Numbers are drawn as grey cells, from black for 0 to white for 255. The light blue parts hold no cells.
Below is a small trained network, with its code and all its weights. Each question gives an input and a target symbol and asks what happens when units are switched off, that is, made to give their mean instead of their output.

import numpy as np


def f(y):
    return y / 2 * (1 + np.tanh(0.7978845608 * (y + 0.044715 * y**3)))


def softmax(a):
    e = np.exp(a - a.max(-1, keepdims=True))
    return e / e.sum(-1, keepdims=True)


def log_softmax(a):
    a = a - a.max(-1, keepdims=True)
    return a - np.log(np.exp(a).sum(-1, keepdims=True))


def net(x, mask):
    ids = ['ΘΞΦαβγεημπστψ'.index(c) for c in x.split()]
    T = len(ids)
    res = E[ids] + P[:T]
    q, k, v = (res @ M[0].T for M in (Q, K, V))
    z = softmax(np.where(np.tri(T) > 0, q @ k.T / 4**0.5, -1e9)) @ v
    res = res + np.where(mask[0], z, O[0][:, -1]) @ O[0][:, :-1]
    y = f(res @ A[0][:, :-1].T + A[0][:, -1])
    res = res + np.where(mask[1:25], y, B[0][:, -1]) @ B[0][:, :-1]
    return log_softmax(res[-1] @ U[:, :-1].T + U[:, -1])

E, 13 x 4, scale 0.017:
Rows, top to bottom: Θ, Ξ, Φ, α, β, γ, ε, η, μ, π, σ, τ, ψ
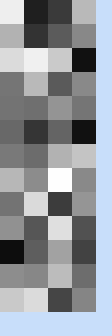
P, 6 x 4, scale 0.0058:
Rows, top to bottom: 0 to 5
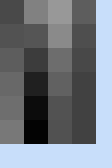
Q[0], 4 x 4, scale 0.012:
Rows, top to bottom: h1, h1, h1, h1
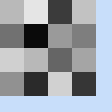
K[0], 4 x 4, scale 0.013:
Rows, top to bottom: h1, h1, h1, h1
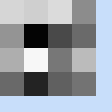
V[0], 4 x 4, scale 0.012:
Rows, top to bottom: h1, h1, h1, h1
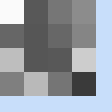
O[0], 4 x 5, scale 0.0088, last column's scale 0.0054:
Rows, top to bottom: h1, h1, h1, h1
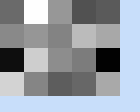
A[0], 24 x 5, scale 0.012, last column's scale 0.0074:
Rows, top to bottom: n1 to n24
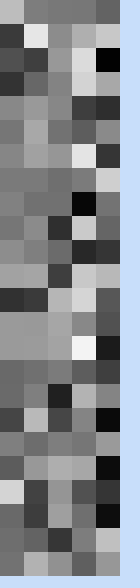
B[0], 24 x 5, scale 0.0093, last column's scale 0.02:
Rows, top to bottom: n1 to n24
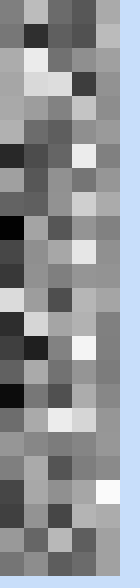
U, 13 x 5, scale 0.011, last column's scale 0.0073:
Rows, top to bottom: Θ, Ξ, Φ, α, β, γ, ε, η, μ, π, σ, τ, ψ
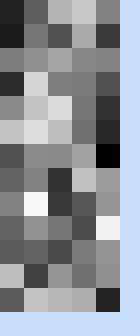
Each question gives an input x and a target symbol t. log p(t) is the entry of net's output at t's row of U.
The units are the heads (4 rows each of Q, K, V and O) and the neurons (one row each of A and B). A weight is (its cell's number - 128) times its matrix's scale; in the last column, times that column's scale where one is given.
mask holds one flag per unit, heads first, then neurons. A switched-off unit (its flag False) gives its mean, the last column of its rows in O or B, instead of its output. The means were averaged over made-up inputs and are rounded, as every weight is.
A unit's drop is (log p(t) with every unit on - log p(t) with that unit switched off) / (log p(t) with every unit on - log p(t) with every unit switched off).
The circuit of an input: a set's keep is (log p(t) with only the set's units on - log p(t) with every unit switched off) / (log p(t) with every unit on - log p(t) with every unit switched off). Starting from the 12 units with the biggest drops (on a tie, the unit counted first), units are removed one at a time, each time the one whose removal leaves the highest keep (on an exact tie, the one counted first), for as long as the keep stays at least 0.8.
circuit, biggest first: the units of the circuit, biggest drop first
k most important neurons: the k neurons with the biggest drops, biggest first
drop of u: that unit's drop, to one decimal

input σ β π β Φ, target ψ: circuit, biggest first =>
n11, n9
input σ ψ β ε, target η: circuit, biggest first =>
h1, n13
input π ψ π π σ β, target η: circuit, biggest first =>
h1, n22, n3
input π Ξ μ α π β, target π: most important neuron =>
n2
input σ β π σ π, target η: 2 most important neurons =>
n22, n21
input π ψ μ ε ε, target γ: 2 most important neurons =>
n4, n13
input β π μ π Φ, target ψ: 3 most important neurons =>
n11, n9, n2
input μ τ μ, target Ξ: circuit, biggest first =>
n17, n10
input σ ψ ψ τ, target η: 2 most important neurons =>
n21, n22
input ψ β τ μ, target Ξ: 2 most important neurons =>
n17, n12
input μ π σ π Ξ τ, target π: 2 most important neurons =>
n2, n21
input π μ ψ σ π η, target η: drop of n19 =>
0.0
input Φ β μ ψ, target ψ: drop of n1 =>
0.3
